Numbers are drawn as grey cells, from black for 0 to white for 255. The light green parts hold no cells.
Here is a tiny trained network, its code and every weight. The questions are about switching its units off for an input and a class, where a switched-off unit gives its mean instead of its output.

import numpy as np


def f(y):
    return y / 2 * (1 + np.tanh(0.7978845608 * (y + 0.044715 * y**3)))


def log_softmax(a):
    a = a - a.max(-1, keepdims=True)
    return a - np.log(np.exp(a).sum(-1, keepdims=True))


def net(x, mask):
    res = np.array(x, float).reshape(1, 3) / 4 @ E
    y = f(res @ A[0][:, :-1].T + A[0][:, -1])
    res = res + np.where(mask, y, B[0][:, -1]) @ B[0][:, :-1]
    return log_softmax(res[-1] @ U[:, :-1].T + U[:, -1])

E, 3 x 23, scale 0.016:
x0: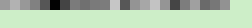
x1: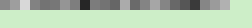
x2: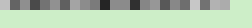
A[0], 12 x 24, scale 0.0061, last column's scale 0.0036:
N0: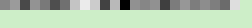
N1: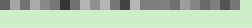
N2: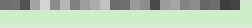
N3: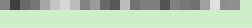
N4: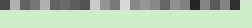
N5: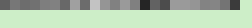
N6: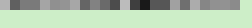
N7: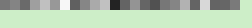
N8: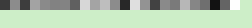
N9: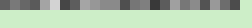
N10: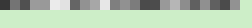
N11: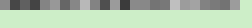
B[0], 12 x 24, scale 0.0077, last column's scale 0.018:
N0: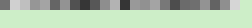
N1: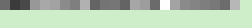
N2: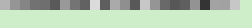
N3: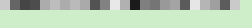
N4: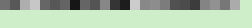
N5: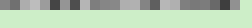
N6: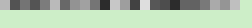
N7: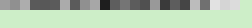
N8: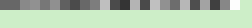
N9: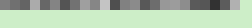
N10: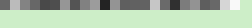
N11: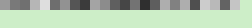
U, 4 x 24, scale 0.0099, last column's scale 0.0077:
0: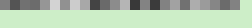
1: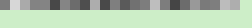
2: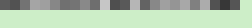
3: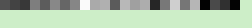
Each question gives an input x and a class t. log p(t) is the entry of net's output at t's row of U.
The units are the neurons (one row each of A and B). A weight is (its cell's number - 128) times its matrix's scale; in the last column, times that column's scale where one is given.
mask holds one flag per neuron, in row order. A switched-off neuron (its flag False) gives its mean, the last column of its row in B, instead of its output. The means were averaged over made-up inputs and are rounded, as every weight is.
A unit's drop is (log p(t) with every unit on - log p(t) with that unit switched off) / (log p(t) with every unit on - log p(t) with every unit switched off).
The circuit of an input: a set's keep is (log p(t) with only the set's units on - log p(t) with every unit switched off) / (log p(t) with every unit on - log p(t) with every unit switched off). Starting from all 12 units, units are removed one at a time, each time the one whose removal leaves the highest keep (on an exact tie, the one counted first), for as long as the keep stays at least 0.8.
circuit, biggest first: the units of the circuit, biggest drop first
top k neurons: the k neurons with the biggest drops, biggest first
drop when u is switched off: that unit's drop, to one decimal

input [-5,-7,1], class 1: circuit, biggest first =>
(N10)
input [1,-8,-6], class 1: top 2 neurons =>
(N2; N10)
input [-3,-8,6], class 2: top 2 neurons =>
(N11; N9)
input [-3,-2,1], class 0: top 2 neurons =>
(N0; N3)
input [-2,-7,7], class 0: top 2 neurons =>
(N6; N8)
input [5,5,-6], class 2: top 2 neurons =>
(N10; N7)
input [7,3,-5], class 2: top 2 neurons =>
(N10; N7)
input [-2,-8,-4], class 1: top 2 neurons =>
(N10; N2)
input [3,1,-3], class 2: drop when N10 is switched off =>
0.3
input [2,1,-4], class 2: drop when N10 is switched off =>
0.3
